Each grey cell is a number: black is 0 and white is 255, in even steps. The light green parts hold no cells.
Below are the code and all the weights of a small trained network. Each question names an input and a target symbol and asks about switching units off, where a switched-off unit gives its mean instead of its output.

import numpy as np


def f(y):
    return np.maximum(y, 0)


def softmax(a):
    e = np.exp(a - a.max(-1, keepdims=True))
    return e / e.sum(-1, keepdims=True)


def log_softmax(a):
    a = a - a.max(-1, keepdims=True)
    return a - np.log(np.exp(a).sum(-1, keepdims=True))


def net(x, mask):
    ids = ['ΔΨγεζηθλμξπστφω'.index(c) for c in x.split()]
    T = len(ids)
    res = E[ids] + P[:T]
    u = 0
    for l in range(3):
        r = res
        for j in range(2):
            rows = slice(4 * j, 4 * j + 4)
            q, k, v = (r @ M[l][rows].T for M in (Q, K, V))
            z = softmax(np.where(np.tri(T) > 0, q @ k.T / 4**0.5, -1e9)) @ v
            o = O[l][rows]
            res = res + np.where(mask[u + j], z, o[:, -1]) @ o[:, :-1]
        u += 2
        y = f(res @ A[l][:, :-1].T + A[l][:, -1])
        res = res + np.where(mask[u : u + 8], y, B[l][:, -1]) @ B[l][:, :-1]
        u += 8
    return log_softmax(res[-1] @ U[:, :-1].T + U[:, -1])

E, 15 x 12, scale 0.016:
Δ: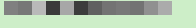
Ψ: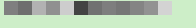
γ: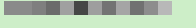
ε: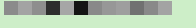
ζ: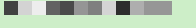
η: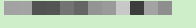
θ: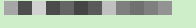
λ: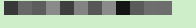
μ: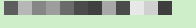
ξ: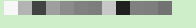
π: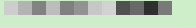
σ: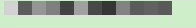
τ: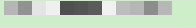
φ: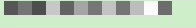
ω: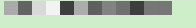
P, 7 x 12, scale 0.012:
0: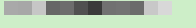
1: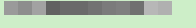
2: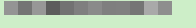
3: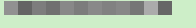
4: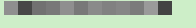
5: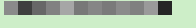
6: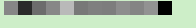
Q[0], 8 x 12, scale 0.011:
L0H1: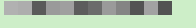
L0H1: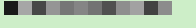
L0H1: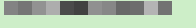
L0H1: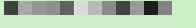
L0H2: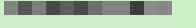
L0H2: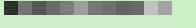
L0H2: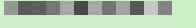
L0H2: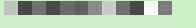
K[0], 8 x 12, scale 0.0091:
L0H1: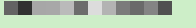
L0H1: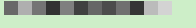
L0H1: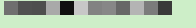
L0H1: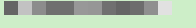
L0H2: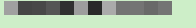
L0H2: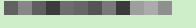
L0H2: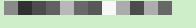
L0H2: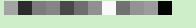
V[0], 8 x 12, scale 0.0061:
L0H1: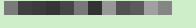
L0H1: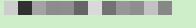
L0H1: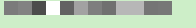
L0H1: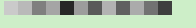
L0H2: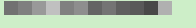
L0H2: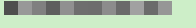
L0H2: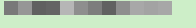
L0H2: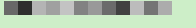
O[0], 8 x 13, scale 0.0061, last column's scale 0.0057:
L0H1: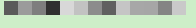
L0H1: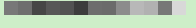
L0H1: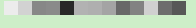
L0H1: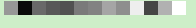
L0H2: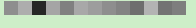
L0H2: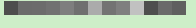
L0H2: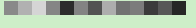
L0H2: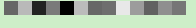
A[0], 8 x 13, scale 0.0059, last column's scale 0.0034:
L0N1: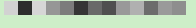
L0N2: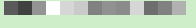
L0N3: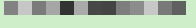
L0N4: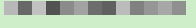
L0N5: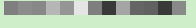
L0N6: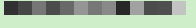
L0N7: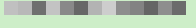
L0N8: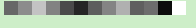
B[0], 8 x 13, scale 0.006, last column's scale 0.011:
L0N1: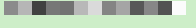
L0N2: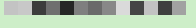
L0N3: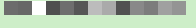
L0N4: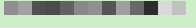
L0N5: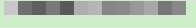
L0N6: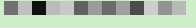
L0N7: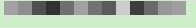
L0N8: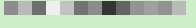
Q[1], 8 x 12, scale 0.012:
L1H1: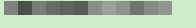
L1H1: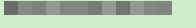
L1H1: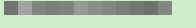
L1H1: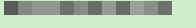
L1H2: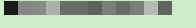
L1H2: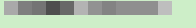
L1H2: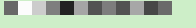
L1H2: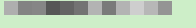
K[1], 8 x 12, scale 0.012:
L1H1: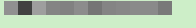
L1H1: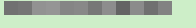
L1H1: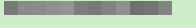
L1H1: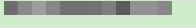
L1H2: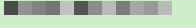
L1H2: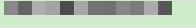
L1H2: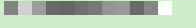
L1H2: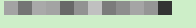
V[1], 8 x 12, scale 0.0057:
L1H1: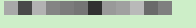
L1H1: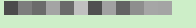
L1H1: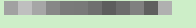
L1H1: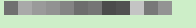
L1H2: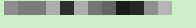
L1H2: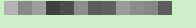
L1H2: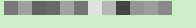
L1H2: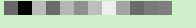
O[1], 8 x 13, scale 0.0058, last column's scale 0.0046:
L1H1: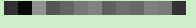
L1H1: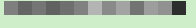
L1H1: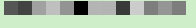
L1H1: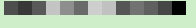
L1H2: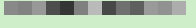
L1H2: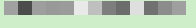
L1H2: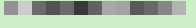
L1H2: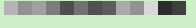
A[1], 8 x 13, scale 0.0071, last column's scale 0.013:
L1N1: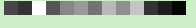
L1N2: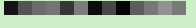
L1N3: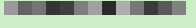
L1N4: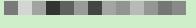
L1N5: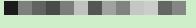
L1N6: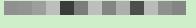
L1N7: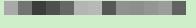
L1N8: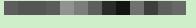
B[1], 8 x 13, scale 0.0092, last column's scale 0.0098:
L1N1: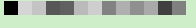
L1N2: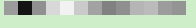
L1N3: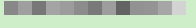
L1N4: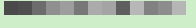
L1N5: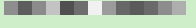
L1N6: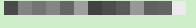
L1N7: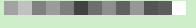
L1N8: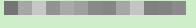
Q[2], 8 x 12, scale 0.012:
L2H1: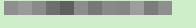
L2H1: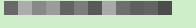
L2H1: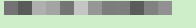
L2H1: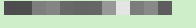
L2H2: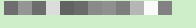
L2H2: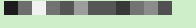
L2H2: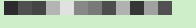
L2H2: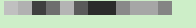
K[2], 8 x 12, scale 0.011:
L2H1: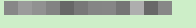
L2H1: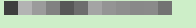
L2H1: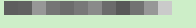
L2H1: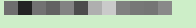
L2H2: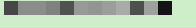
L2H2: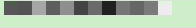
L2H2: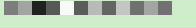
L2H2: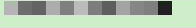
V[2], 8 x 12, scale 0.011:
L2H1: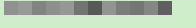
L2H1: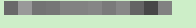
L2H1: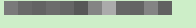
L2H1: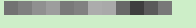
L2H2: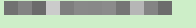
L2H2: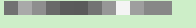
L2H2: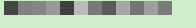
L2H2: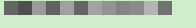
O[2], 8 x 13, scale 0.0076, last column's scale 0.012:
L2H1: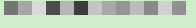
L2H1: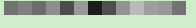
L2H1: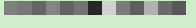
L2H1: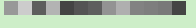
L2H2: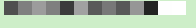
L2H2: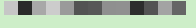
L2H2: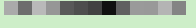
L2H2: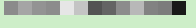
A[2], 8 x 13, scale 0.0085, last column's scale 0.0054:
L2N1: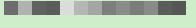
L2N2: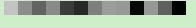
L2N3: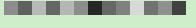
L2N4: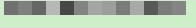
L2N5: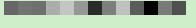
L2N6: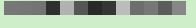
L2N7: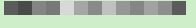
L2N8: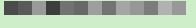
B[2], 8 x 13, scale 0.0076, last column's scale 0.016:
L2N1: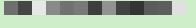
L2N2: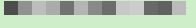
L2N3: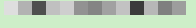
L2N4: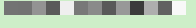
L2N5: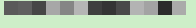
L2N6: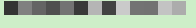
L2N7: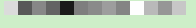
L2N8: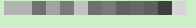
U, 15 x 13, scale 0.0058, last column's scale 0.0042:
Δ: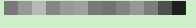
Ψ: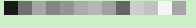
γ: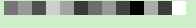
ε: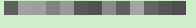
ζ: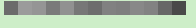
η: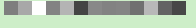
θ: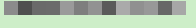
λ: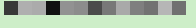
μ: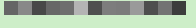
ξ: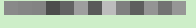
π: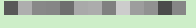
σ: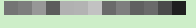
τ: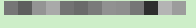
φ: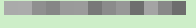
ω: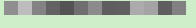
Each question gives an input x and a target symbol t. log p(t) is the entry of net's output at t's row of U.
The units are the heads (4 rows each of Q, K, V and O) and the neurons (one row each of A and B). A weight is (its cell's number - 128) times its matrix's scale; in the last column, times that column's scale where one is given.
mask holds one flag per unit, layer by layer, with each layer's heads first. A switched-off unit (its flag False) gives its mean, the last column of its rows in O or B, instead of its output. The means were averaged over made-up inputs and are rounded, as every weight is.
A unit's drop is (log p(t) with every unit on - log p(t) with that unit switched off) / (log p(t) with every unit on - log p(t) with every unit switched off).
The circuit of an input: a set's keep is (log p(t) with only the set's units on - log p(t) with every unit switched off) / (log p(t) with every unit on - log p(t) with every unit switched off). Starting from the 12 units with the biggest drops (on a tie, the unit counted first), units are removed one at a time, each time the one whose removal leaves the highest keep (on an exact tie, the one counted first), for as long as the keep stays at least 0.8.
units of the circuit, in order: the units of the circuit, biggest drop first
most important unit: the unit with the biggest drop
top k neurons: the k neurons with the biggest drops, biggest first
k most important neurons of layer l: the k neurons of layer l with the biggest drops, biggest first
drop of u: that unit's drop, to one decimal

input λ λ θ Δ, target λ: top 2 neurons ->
(L0N4, L2N6)
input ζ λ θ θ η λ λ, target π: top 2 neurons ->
(L0N2, L2N2)
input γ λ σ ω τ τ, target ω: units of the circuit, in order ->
(L1N6, L1H2, L2H2, L0H1)
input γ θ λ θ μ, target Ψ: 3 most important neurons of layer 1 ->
(L1N7, L1N4, L1N6)
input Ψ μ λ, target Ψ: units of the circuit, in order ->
(L0N1, L1N2)
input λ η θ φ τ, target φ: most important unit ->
L2N3
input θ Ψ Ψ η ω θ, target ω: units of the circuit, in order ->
(L2H2, L1N6, L1H2, L0H1)
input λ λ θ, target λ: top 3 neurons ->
(L0N4, L2N6, L1N5)
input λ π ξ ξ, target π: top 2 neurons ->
(L2N2, L1N6)
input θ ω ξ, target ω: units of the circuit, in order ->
(L2H2, L1H2, L1N6)
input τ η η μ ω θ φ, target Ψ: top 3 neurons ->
(L1N5, L1N4, L0N1)
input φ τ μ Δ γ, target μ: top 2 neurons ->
(L2N5, L0N4)
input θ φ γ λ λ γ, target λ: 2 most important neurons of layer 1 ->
(L1N5, L1N2)
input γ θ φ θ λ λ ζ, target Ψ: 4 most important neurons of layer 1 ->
(L1N4, L1N7, L1N5, L1N6)
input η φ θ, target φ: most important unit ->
L2N3
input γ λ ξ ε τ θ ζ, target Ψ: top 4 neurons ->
(L1N4, L0N1, L1N7, L2N8)
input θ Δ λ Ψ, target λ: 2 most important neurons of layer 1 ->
(L1N2, L1N5)
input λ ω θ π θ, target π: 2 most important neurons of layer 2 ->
(L2N2, L2N1)
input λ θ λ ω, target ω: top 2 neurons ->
(L1N6, L2N1)
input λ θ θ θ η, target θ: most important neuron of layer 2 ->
(L2N7)
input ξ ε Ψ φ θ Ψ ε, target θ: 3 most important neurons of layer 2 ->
(L2N7, L2N5, L2N6)
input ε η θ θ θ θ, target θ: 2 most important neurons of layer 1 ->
(L1N7, L1N3)
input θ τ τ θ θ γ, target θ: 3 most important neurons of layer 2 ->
(L2N7, L2N5, L2N6)
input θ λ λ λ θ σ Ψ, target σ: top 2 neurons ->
(L2N8, L1N3)
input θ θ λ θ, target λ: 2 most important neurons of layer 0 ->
(L0N4, L0N6)
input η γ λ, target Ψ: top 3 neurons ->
(L0N1, L1N2, L0N6)
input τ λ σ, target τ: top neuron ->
(L1N6)
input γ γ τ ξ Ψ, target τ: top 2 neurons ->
(L0N1, L1N6)
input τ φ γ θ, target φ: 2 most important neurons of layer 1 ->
(L1N5, L1N4)
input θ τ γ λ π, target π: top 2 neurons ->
(L2N2, L0N4)
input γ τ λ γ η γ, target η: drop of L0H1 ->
0.2
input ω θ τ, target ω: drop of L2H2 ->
0.6
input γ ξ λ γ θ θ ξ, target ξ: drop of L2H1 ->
0.3
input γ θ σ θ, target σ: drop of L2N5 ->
0.0
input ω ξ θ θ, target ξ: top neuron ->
(L0N4)
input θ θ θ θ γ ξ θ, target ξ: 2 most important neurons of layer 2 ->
(L2N7, L2N1)
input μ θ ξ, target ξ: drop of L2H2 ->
0.6
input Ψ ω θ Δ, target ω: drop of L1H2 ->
0.4
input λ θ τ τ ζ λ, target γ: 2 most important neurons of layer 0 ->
(L0N1, L0N6)
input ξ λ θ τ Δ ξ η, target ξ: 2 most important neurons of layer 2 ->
(L2N7, L2N1)
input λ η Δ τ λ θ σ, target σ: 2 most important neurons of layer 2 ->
(L2N4, L2N7)
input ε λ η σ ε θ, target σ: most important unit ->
L1H2
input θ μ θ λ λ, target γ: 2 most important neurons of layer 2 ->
(L2N7, L2N2)
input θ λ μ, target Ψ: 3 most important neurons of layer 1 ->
(L1N4, L1N7, L1N6)
